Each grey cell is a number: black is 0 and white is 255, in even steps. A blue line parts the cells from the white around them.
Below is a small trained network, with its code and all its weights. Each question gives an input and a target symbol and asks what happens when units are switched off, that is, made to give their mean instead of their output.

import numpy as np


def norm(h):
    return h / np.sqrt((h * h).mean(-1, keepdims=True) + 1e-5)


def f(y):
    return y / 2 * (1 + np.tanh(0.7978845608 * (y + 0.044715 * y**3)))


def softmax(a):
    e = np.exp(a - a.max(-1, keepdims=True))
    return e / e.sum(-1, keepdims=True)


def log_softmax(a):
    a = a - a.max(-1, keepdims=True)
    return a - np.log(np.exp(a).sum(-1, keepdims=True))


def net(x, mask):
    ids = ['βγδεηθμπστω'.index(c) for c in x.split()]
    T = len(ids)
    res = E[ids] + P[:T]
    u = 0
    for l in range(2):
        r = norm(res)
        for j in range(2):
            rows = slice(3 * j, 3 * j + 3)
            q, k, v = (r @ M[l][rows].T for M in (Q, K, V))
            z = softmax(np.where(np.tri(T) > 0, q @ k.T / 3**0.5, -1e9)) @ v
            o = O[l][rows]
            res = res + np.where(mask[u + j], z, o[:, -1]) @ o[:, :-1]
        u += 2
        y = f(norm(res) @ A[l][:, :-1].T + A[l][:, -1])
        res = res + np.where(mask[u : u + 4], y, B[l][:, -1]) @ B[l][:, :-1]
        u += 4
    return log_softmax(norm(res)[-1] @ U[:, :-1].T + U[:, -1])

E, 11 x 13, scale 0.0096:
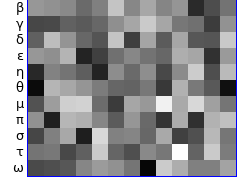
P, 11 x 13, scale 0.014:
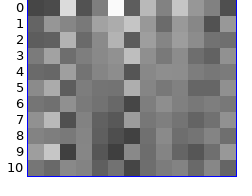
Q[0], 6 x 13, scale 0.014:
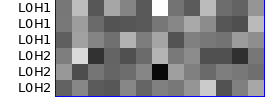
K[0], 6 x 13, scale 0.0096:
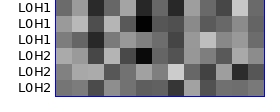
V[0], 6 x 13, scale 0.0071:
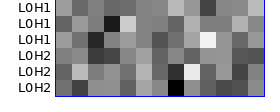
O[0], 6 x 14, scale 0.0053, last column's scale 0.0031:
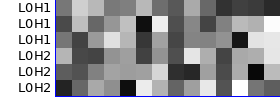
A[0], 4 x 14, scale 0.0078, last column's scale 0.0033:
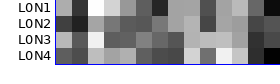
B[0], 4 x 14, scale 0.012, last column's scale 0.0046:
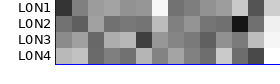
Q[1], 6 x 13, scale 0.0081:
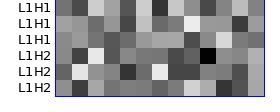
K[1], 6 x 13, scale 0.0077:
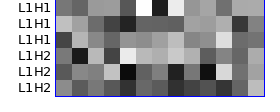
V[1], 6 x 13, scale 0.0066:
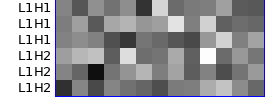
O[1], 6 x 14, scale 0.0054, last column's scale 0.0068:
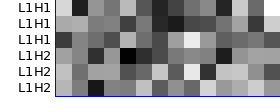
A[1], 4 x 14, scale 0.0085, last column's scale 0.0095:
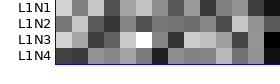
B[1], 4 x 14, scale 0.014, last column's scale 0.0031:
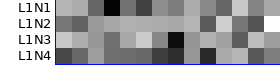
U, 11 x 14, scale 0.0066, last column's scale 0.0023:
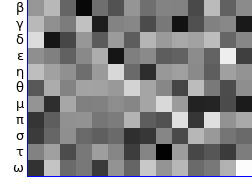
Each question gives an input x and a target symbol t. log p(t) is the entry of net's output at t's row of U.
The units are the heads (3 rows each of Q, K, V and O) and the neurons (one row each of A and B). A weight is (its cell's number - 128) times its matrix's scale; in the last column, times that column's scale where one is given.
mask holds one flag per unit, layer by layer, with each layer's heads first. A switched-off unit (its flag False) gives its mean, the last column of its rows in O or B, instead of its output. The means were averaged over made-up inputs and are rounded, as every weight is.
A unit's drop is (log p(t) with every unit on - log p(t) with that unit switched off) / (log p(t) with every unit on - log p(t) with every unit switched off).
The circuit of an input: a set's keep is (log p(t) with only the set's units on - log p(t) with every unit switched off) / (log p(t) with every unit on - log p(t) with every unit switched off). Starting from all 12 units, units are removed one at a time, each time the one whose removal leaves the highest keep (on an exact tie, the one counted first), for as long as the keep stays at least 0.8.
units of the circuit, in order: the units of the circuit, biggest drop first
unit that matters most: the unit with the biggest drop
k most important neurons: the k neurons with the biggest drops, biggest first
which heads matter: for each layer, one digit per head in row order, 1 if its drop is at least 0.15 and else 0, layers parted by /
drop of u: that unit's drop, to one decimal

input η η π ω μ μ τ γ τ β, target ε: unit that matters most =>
L0H1
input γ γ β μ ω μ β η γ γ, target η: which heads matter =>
10 / 01
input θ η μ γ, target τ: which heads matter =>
01 / 00
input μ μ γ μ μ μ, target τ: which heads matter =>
01 / 00
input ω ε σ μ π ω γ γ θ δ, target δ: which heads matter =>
10 / 00
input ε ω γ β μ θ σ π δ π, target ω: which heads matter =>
11 / 10
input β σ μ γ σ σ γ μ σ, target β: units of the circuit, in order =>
L1N1, L0N4
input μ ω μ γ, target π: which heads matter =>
01 / 00
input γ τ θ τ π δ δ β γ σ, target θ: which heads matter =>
00 / 00
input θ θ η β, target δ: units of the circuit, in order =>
L0H1, L0N2, L1H2
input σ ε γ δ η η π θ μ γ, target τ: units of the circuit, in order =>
L0H2, L1H2
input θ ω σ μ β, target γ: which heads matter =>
00 / 11
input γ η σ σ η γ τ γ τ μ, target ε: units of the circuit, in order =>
L0H1, L0H2
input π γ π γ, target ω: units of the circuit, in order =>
L0H2, L1N2
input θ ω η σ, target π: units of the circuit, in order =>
L0H2
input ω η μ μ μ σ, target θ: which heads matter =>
10 / 00
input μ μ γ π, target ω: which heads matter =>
01 / 10
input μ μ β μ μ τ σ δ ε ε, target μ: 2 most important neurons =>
L0N4, L0N3
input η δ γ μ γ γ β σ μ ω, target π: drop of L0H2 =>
0.7
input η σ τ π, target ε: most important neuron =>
L0N1
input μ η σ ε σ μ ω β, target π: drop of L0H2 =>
0.7
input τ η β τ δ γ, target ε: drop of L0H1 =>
0.2
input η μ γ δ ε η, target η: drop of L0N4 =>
0.0
